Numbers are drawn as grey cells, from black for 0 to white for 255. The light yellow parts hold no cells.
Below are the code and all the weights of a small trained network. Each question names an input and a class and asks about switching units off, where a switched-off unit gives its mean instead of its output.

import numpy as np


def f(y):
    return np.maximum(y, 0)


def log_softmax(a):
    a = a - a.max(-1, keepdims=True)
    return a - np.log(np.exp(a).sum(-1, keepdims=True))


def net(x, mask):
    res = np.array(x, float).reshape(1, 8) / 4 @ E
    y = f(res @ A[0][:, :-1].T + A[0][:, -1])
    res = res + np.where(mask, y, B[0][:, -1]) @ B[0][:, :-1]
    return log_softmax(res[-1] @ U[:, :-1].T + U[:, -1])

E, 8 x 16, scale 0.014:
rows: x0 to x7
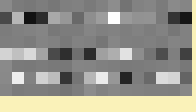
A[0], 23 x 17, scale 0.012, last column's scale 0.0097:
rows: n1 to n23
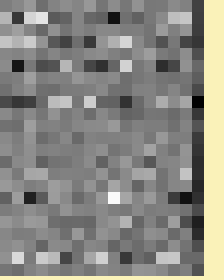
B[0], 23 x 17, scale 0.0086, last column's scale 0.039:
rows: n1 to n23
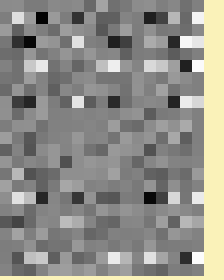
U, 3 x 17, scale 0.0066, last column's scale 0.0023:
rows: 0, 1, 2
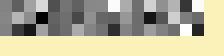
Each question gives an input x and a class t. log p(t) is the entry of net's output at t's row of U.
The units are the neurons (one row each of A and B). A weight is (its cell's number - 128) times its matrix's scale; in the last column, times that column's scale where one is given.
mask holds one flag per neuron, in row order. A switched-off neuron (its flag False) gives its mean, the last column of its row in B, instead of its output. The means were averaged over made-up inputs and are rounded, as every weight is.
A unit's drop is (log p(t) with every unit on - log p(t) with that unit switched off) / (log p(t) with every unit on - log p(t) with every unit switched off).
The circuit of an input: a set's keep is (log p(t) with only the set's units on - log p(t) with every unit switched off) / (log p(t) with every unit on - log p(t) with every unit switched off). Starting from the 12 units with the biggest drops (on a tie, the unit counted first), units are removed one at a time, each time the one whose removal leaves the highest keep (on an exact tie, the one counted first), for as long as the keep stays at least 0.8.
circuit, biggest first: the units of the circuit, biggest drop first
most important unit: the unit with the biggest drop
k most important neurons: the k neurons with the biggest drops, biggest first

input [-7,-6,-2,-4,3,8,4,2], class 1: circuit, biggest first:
n2
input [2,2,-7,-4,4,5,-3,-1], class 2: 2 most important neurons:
n22, n4
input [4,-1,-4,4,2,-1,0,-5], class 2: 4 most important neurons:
n17, n6, n22, n2
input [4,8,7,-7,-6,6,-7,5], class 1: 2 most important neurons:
n17, n22
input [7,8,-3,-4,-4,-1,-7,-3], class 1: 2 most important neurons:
n17, n22
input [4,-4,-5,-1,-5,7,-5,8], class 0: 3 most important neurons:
n6, n4, n17
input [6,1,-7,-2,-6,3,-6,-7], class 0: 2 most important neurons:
n6, n4
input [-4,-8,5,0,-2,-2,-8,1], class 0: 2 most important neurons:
n6, n17
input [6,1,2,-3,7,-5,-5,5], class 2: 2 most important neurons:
n4, n22
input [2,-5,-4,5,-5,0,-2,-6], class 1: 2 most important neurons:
n2, n4
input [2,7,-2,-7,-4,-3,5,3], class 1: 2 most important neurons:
n17, n6
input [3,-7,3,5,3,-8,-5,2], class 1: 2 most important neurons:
n2, n22
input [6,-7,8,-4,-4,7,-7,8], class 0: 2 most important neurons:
n6, n17
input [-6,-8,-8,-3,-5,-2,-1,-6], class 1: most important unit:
n2
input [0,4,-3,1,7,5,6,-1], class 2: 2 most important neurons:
n4, n6
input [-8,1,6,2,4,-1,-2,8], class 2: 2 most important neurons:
n22, n4
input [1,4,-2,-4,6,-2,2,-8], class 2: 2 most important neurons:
n4, n2
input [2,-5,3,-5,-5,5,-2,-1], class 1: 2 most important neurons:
n2, n4
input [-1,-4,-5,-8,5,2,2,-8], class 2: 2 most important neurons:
n4, n17
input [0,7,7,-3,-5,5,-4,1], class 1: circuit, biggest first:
n17
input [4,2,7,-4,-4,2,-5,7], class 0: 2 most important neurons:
n6, n4
